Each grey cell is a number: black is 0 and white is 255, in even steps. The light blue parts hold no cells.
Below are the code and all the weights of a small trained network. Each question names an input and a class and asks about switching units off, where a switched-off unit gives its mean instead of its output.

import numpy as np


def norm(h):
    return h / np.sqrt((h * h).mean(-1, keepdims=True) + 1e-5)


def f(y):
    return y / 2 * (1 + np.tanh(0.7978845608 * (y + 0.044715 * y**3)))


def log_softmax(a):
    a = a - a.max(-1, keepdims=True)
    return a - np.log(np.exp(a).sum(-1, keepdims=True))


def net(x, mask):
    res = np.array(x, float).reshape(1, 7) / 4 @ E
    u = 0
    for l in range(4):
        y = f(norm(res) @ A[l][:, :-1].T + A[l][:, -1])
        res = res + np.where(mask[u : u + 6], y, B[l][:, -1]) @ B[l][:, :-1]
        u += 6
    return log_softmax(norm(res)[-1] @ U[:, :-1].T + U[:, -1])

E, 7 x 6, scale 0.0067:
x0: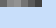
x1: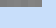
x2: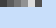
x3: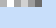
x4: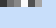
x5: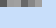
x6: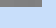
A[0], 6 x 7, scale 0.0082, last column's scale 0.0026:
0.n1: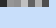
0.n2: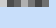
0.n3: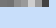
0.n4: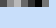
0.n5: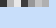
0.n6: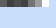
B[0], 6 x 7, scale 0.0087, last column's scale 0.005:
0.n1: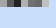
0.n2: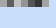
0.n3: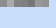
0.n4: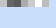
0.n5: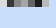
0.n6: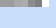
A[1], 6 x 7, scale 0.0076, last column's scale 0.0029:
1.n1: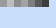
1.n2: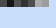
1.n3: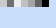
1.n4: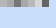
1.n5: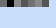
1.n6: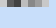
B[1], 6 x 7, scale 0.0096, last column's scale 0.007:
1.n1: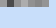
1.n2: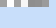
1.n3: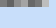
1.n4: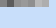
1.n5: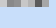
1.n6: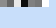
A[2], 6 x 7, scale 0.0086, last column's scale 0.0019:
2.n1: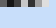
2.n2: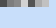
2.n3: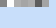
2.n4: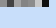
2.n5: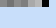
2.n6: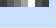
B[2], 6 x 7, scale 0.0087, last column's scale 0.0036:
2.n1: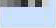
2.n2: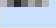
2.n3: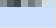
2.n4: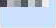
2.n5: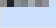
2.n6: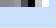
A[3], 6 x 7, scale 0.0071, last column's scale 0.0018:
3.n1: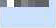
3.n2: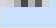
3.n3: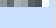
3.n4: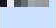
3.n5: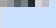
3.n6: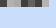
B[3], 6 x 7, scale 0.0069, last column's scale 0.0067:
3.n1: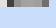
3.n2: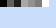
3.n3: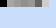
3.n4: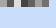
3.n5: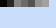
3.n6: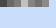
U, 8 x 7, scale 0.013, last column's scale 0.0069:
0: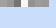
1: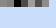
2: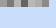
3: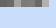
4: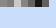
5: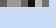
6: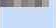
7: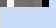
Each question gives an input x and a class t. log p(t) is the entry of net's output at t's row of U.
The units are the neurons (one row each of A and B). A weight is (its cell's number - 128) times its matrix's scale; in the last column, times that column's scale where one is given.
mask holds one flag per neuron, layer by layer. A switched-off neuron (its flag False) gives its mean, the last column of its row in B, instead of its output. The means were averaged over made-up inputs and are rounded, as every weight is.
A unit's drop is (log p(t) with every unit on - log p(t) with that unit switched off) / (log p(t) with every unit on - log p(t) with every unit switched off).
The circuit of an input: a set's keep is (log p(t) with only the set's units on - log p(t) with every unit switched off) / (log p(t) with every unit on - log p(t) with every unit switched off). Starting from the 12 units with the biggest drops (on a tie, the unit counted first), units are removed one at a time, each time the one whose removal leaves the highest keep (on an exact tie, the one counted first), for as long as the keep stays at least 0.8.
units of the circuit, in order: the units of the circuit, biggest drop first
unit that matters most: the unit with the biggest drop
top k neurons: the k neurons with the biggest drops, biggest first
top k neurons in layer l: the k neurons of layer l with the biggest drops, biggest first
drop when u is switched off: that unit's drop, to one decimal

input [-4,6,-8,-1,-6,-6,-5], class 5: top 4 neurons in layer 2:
[2.n1 2.n2 2.n4 2.n5]
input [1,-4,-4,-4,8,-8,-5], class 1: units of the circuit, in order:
[2.n1]
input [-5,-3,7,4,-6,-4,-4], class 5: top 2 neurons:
[2.n6 1.n6]
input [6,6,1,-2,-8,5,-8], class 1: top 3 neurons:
[3.n2 1.n6 0.n2]
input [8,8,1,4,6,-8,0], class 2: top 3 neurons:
[0.n4 1.n6 0.n5]
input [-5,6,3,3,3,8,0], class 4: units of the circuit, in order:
[0.n5 0.n4]
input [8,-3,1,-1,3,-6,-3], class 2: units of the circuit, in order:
[0.n4 1.n6]
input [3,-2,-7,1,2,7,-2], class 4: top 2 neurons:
[0.n5 2.n6]
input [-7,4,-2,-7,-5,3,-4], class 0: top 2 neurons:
[1.n2 0.n4]
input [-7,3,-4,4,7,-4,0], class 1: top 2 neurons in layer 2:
[2.n1 2.n2]
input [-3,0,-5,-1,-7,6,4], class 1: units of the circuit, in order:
[3.n2 1.n6]
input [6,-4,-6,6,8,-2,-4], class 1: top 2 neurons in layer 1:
[1.n2 1.n5]
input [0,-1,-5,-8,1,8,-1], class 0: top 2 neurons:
[1.n2 1.n5]
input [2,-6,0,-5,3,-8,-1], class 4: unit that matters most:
0.n6
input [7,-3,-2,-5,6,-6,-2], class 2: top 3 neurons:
[0.n4 1.n6 0.n5]
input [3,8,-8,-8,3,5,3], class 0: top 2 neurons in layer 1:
[1.n2 1.n5]
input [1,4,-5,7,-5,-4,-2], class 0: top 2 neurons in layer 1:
[1.n6 1.n1]
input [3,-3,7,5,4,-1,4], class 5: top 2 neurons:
[2.n6 0.n6]
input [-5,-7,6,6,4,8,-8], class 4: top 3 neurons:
[0.n5 0.n1 0.n4]
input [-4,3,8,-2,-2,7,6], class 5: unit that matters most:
2.n6
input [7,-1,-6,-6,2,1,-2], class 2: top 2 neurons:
[0.n4 0.n6]
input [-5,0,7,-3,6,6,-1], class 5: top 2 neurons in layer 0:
[0.n4 0.n2]
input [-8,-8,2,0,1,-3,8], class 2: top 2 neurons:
[1.n4 0.n5]
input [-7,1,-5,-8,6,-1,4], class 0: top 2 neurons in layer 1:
[1.n2 1.n5]
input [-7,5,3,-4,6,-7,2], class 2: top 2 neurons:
[1.n6 0.n5]
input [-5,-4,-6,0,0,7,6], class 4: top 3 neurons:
[0.n5 0.n4 2.n6]
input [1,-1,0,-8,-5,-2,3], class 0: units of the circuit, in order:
[1.n2]
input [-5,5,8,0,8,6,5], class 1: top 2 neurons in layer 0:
[0.n1 0.n4]
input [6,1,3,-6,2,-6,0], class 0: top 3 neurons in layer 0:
[0.n5 0.n1 0.n3]
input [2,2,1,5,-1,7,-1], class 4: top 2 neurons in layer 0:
[0.n5 0.n6]
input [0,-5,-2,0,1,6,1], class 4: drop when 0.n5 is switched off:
0.5
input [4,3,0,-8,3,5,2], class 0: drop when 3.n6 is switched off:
0.0
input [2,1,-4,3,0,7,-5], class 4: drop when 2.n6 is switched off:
0.1
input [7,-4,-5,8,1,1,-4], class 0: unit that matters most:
2.n6
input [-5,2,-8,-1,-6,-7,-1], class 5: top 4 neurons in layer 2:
[2.n1 2.n2 2.n4 2.n5]
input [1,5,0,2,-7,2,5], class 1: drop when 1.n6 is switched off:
0.2
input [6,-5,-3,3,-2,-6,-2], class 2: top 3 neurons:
[0.n4 0.n5 1.n4]
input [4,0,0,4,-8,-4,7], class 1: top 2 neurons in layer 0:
[0.n6 0.n5]
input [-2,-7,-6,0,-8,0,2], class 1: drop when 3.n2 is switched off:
0.3
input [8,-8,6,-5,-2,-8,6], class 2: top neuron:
[0.n4]
